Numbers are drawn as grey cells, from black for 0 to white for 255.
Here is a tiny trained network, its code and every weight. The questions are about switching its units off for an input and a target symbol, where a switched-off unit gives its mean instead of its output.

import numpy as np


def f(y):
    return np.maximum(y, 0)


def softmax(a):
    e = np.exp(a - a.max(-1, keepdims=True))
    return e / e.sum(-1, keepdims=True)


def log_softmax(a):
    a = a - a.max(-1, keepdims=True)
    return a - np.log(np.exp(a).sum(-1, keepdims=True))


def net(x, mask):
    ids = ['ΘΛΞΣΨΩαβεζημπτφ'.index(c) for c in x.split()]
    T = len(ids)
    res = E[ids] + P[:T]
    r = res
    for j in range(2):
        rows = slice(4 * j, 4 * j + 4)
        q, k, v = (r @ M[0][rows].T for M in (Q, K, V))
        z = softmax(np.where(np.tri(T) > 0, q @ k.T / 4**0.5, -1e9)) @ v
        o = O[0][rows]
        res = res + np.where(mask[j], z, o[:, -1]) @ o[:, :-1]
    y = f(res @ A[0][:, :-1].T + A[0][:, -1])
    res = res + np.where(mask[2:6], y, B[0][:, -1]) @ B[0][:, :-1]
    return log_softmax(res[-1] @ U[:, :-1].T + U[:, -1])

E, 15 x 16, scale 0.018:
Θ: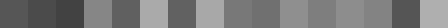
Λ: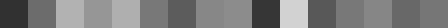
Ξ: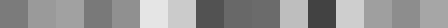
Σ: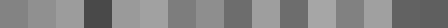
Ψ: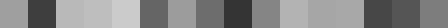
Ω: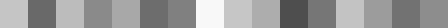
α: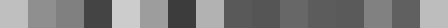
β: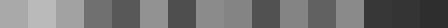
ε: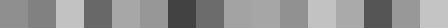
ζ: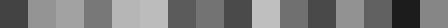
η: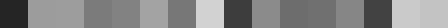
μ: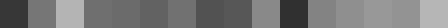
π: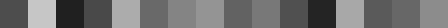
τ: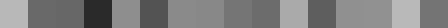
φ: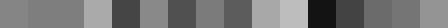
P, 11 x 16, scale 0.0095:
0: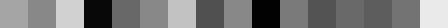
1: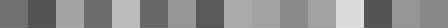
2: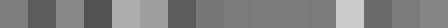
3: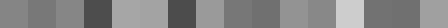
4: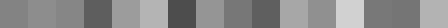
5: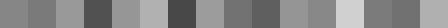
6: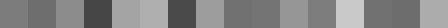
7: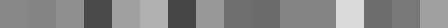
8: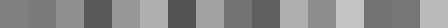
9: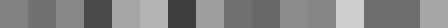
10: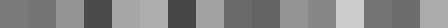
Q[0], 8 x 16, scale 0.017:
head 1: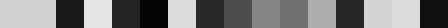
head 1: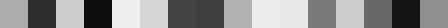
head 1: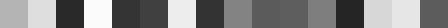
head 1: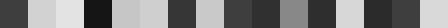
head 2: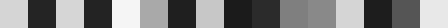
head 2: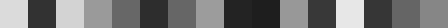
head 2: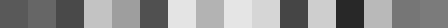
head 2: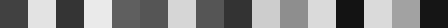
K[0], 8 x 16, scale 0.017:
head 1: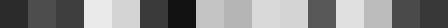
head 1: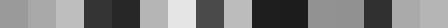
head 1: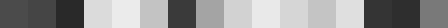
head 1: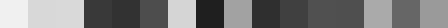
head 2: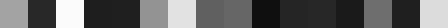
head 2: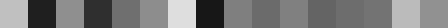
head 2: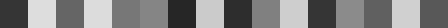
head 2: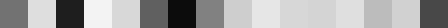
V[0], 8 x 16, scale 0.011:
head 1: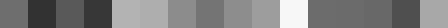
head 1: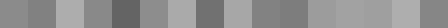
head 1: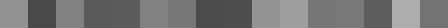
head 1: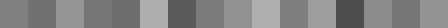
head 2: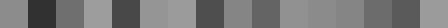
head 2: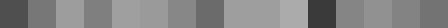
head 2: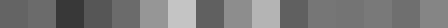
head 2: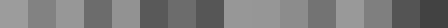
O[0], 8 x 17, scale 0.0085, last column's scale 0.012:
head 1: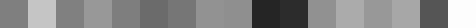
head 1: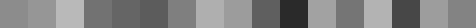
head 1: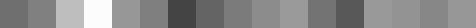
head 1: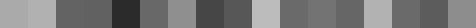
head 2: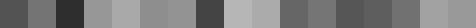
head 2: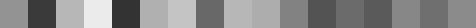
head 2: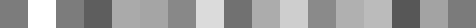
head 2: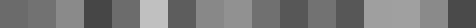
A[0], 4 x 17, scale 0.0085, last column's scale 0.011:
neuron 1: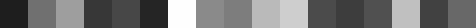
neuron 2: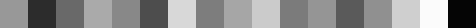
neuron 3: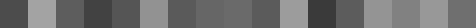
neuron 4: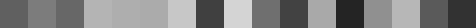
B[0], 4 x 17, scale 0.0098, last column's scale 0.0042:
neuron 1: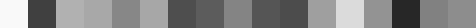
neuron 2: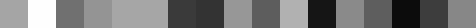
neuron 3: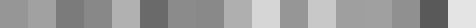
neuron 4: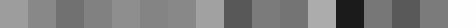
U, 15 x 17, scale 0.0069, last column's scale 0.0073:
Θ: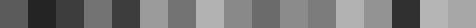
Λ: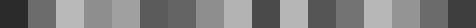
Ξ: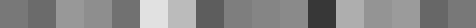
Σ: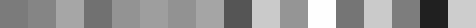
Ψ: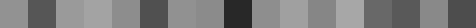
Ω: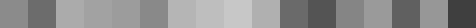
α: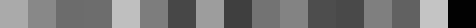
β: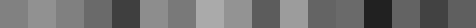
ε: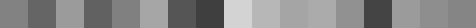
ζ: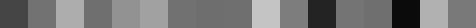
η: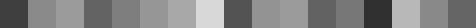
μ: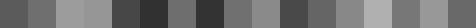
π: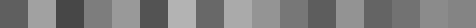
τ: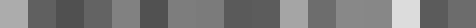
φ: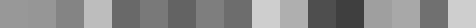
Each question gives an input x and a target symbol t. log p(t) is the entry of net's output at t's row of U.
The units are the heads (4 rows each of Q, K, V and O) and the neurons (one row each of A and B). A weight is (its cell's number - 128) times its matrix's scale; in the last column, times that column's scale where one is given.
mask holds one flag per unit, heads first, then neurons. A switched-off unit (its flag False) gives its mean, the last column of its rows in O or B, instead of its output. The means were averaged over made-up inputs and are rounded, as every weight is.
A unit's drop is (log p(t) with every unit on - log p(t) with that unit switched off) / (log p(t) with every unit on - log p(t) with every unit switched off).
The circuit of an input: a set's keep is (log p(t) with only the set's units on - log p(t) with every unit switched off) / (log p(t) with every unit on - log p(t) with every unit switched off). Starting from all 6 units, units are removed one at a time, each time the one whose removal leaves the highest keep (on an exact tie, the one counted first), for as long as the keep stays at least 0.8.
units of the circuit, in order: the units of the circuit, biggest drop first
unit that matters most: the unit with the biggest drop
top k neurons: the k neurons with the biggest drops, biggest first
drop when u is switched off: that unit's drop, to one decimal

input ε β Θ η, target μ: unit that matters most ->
head 1
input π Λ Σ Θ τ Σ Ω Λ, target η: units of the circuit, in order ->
(head 1; head 2)
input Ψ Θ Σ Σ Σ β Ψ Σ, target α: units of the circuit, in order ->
(head 2; neuron 4; head 1)
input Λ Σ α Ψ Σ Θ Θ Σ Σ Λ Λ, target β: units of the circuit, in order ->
(head 2; neuron 4; head 1)
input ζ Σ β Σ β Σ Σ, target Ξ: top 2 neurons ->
(neuron 3; neuron 4)
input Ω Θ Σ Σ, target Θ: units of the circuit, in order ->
(head 1; neuron 3)
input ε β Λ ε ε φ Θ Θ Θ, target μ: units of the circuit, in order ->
(head 1; head 2)
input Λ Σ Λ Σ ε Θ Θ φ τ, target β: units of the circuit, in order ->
(head 2; neuron 4; neuron 2)
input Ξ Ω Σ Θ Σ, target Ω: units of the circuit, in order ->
(head 2; head 1)
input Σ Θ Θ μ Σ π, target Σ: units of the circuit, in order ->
(neuron 3; head 2)
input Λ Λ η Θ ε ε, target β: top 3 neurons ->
(neuron 4; neuron 2; neuron 3)
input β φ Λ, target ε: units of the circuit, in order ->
(head 1; head 2; neuron 3)
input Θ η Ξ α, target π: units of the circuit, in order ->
(head 2; head 1)
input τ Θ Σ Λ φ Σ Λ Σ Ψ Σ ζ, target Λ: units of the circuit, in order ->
(head 1)
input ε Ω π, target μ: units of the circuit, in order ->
(head 1; head 2)
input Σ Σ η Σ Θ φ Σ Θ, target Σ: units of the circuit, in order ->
(head 2; neuron 3)
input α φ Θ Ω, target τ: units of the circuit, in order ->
(head 2; head 1)
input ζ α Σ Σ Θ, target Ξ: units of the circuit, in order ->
(head 2; head 1)
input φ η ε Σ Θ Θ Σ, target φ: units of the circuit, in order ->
(head 1; head 2)
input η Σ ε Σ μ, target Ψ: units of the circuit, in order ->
(head 2)
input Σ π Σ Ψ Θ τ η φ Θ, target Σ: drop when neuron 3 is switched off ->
0.8
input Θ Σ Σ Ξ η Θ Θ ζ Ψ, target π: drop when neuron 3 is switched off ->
0.0
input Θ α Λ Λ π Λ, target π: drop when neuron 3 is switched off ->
0.0
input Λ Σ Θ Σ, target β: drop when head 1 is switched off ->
0.2
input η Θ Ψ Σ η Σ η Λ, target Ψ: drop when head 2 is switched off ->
1.0
